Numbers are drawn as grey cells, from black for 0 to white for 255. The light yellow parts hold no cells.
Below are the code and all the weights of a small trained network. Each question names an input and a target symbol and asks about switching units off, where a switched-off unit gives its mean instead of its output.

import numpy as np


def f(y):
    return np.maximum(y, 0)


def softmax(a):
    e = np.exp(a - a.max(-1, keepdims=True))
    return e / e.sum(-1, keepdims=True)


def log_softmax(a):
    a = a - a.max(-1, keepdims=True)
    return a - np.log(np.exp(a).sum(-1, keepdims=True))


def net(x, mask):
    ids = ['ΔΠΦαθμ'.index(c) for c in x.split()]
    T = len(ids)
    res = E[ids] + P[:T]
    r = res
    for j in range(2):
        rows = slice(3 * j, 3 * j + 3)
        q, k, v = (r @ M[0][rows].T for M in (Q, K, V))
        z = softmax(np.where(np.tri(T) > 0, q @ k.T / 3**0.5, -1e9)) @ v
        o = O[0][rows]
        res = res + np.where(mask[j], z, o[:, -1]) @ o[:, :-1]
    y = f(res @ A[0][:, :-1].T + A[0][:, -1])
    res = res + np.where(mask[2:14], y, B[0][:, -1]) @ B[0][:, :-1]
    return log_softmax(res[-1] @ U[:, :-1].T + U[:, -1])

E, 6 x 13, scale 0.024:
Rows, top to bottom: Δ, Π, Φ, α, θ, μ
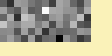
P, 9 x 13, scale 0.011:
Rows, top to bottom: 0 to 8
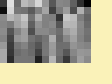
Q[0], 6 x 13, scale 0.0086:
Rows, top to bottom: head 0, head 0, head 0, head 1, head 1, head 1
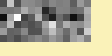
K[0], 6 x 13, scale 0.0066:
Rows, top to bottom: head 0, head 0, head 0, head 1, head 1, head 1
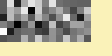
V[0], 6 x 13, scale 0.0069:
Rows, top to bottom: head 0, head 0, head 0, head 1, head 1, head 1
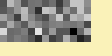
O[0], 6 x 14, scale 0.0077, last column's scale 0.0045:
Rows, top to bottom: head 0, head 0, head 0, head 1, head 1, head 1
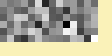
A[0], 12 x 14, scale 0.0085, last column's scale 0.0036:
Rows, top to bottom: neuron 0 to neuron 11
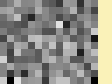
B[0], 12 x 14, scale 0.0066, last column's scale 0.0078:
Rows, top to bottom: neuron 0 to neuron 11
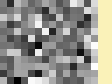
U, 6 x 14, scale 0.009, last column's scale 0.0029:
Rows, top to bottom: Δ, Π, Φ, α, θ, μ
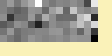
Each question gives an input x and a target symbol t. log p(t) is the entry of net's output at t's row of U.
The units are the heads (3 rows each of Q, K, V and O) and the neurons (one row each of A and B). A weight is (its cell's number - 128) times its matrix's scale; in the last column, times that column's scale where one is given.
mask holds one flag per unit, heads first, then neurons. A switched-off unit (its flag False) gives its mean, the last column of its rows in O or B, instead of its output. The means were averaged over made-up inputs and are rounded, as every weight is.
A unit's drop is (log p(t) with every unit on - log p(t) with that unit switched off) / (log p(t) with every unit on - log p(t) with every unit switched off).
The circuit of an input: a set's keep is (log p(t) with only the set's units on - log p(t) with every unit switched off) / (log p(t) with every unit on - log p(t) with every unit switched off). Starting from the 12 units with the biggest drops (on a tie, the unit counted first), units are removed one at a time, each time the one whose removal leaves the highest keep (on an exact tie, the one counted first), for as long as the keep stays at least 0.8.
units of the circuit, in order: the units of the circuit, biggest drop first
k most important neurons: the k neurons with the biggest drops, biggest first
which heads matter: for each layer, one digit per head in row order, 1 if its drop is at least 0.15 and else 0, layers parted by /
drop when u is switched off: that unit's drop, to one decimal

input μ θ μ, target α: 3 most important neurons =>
neuron 10; neuron 11; neuron 1
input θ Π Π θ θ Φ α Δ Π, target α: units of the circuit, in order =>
neuron 8
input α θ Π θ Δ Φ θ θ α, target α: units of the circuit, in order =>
head 0; neuron 11
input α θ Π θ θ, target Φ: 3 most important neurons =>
neuron 11; neuron 6; neuron 7
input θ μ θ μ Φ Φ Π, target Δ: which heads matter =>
11
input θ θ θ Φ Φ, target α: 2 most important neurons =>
neuron 11; neuron 7
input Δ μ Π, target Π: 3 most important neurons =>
neuron 3; neuron 10; neuron 1
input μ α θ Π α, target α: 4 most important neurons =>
neuron 11; neuron 7; neuron 3; neuron 9
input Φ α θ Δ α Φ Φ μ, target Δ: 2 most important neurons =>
neuron 2; neuron 6
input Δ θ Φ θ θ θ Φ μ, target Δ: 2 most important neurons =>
neuron 6; neuron 7
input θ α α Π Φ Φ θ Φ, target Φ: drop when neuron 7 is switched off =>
0.2
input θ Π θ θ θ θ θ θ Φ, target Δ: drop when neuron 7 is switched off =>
-0.1
